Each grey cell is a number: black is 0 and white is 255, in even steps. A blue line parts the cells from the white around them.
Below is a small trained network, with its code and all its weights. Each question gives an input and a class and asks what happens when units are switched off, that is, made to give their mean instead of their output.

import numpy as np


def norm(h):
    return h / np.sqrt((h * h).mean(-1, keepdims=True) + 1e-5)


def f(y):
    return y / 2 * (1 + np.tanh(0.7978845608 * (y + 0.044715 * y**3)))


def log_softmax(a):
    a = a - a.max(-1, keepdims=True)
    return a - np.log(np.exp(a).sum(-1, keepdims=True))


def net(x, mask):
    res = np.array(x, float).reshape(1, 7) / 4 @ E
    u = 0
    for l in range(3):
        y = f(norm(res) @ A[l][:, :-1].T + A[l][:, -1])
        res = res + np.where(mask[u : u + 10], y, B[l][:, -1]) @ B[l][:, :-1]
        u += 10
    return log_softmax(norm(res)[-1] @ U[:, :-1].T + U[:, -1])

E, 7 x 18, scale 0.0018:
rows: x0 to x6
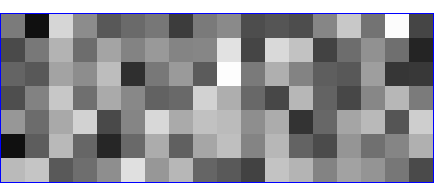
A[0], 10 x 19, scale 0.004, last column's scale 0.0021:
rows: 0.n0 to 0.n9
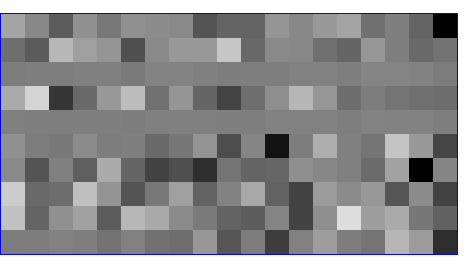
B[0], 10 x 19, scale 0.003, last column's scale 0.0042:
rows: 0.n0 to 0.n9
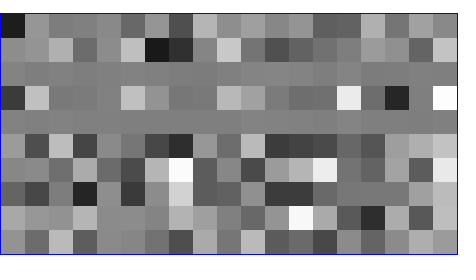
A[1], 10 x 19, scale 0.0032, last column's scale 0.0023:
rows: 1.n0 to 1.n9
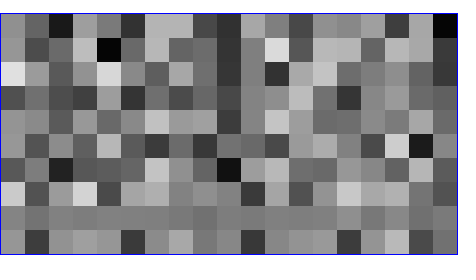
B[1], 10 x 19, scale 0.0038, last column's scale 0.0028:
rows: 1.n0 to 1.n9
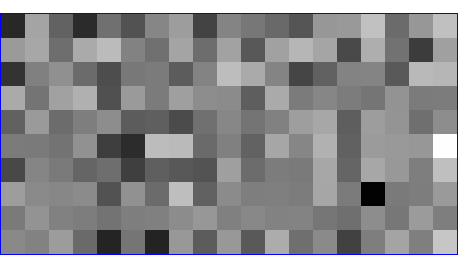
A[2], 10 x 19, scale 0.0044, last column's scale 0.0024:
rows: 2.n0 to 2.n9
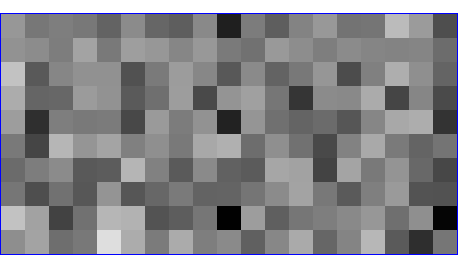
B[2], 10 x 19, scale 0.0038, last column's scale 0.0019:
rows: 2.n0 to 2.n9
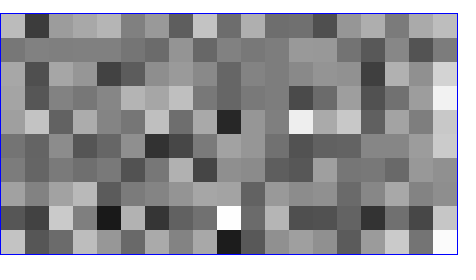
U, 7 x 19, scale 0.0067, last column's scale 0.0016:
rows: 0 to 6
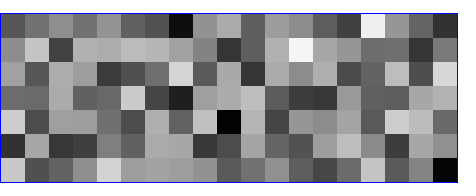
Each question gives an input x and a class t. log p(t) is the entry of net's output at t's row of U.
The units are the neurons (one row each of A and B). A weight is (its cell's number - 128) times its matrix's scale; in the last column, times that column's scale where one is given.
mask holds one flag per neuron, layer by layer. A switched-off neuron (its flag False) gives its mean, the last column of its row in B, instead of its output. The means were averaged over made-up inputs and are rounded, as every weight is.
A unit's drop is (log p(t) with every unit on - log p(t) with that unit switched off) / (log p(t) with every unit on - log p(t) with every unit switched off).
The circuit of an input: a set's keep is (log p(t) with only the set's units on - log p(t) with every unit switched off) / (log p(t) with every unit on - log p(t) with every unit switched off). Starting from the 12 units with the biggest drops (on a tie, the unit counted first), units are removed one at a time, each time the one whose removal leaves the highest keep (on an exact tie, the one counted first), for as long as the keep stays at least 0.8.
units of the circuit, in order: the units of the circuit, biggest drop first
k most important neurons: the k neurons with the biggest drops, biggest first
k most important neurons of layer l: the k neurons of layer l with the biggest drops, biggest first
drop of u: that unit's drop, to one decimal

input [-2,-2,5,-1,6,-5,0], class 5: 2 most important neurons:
(0.n7; 1.n0)
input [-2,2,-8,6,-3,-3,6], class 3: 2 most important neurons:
(2.n8; 0.n5)
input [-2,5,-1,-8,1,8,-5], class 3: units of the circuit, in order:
(0.n6)
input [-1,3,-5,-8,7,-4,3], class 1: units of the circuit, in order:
(0.n8; 1.n5)
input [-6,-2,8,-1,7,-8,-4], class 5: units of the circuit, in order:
(0.n7; 1.n0)
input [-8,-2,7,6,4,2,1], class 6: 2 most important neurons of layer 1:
(1.n2; 1.n6)
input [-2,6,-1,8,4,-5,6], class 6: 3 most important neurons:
(0.n6; 0.n8; 2.n5)
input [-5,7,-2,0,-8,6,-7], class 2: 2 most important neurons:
(0.n3; 1.n3)
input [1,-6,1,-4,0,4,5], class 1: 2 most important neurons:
(0.n8; 1.n1)
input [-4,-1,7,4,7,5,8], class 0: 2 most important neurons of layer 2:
(2.n5; 2.n9)
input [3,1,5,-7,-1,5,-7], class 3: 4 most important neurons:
(0.n8; 0.n1; 0.n6; 2.n5)
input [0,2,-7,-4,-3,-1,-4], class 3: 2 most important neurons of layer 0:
(0.n3; 0.n7)
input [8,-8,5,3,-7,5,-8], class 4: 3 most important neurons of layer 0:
(0.n5; 0.n9; 0.n8)
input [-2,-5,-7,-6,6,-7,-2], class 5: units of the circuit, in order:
(1.n0)
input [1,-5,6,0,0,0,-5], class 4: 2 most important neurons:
(0.n3; 2.n4)
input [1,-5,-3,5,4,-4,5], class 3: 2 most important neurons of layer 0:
(0.n3; 0.n6)
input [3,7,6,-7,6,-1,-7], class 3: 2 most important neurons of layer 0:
(0.n6; 0.n1)
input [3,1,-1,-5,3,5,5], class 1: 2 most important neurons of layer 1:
(1.n1; 1.n5)
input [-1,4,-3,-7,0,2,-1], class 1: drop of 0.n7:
0.2
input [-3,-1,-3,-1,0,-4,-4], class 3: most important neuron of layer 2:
(2.n8)
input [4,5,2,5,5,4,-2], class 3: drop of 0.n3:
-0.1
